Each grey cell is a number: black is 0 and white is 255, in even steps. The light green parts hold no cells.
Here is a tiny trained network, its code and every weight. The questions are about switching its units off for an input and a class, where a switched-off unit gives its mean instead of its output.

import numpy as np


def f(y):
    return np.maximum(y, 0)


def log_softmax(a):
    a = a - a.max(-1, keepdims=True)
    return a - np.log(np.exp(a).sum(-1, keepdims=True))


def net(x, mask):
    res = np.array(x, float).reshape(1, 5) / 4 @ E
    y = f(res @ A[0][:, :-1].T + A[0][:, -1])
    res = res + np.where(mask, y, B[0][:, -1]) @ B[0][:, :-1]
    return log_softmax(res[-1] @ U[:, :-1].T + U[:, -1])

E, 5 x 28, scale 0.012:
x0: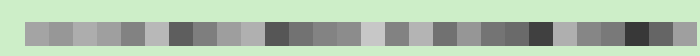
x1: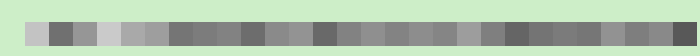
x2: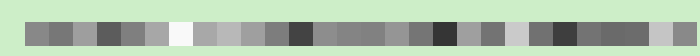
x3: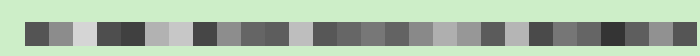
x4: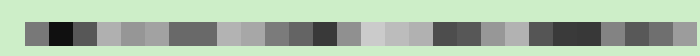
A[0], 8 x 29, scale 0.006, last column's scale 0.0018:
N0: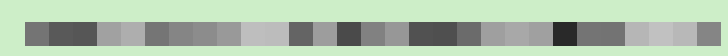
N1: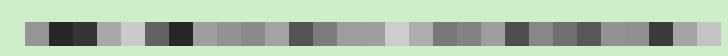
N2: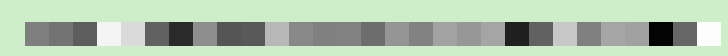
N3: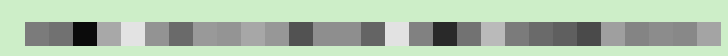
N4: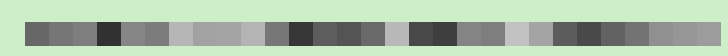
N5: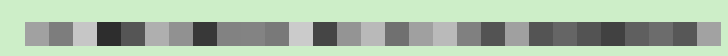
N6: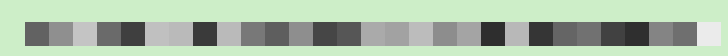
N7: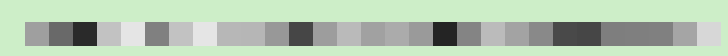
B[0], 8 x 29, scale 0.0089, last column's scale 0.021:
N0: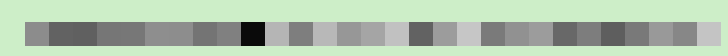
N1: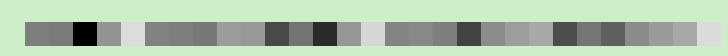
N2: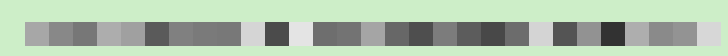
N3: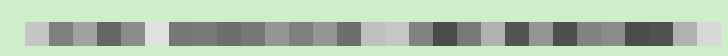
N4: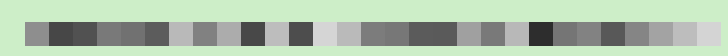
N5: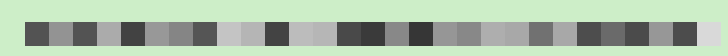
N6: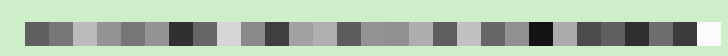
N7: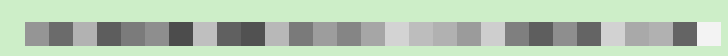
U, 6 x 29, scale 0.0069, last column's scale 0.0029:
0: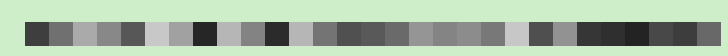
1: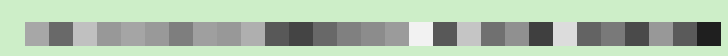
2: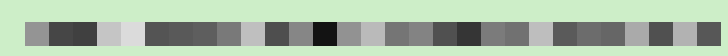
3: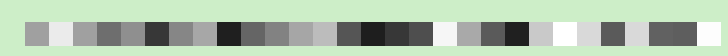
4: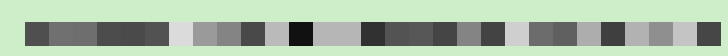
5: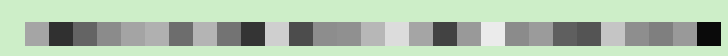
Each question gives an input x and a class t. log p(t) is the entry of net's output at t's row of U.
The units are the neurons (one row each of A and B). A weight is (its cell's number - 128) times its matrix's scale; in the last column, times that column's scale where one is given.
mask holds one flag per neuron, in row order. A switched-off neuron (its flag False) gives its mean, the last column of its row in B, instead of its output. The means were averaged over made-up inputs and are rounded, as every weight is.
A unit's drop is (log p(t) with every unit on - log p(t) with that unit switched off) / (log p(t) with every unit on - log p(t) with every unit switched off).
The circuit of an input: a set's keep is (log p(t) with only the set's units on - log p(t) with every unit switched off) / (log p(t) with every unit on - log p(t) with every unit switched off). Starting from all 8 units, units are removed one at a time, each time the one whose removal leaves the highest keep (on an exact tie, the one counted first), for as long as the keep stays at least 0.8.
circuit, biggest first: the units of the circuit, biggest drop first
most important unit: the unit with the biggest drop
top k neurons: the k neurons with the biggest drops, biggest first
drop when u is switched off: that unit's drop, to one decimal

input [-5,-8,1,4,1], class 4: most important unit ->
N4
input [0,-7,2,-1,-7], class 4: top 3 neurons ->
[N2; N7; N5]
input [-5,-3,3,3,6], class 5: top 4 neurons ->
[N4; N0; N7; N2]
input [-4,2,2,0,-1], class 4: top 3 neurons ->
[N7; N3; N6]
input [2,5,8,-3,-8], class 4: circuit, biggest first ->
[N6; N3]
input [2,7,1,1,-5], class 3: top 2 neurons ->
[N6; N1]
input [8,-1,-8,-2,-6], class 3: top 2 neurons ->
[N1; N3]
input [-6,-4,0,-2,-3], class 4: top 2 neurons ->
[N7; N2]
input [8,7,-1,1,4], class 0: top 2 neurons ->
[N5; N6]
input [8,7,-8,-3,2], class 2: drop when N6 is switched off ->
0.0
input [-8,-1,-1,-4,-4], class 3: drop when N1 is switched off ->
0.1
